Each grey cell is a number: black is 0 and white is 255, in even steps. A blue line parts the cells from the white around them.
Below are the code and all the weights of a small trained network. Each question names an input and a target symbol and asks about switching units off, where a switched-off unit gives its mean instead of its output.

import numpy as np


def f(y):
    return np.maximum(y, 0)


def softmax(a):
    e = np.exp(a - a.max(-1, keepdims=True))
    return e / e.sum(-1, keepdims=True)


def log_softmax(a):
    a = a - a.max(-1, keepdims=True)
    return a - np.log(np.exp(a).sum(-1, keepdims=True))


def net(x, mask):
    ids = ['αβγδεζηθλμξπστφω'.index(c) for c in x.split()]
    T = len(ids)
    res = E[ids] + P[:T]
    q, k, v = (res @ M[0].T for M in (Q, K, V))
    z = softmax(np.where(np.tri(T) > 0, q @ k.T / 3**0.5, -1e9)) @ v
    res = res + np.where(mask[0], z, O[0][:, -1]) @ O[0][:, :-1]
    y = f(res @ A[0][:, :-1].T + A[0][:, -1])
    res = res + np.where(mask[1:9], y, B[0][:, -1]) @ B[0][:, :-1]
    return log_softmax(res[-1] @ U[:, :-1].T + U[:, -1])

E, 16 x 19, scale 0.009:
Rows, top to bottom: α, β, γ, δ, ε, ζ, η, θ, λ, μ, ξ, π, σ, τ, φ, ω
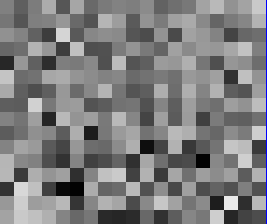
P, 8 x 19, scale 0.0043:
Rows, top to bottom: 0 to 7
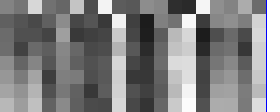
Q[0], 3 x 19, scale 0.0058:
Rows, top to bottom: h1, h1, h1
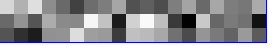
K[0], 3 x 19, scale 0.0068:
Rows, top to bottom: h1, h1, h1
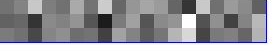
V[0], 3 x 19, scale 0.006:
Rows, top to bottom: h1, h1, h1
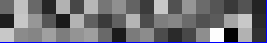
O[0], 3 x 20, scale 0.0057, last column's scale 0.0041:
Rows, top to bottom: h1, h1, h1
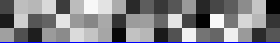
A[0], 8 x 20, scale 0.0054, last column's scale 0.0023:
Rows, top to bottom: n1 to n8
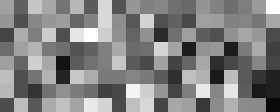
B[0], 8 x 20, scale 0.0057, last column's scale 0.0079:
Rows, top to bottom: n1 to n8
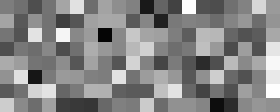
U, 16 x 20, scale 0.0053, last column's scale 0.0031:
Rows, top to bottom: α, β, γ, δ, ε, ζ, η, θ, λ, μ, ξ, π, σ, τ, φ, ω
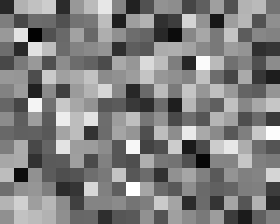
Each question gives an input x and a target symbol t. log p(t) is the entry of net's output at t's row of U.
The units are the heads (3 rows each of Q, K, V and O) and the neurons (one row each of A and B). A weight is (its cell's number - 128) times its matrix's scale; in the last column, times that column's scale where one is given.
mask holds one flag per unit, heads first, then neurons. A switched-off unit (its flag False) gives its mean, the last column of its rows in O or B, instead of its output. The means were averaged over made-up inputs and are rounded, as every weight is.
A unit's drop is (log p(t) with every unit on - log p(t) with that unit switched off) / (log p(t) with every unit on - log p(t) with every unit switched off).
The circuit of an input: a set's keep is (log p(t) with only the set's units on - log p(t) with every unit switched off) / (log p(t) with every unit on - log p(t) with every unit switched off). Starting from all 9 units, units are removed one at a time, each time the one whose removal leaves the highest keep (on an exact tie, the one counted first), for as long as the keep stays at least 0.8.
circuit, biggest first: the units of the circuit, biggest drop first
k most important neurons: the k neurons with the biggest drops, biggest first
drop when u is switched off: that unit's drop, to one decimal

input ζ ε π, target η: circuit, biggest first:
[h1, n6, n5]
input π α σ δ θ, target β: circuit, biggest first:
[h1, n8]
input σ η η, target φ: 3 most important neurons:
[n5, n7, n6]
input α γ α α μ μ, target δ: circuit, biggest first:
[h1, n7, n6]
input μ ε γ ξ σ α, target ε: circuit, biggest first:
[h1, n4]
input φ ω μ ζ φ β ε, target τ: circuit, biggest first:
[h1, n5, n4]
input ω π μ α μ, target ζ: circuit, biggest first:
[h1, n6, n8, n3]
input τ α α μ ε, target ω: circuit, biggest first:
[h1, n8, n3]
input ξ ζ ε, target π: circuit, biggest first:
[h1, n8]
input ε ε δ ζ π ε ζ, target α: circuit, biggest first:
[h1]
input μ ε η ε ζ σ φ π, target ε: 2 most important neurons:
[n4, n7]
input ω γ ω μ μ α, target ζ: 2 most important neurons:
[n6, n8]
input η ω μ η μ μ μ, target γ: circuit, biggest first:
[h1, n6, n7]
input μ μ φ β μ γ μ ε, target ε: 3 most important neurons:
[n4, n7, n1]
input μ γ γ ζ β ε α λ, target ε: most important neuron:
[n4]
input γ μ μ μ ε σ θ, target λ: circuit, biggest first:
[h1, n3, n6]
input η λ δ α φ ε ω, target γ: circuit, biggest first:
[h1, n7, n6]
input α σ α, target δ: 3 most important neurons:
[n7, n6, n5]
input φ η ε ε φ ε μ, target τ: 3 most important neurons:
[n5, n4, n6]
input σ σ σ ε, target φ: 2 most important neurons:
[n5, n7]
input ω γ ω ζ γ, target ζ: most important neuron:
[n6]
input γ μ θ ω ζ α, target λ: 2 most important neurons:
[n3, n6]
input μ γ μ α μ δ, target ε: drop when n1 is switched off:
0.1
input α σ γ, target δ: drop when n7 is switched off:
0.6
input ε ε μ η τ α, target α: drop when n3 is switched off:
-0.1
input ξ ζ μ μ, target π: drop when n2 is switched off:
0.0
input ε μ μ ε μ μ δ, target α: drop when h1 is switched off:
1.4
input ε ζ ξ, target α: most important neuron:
[n5]
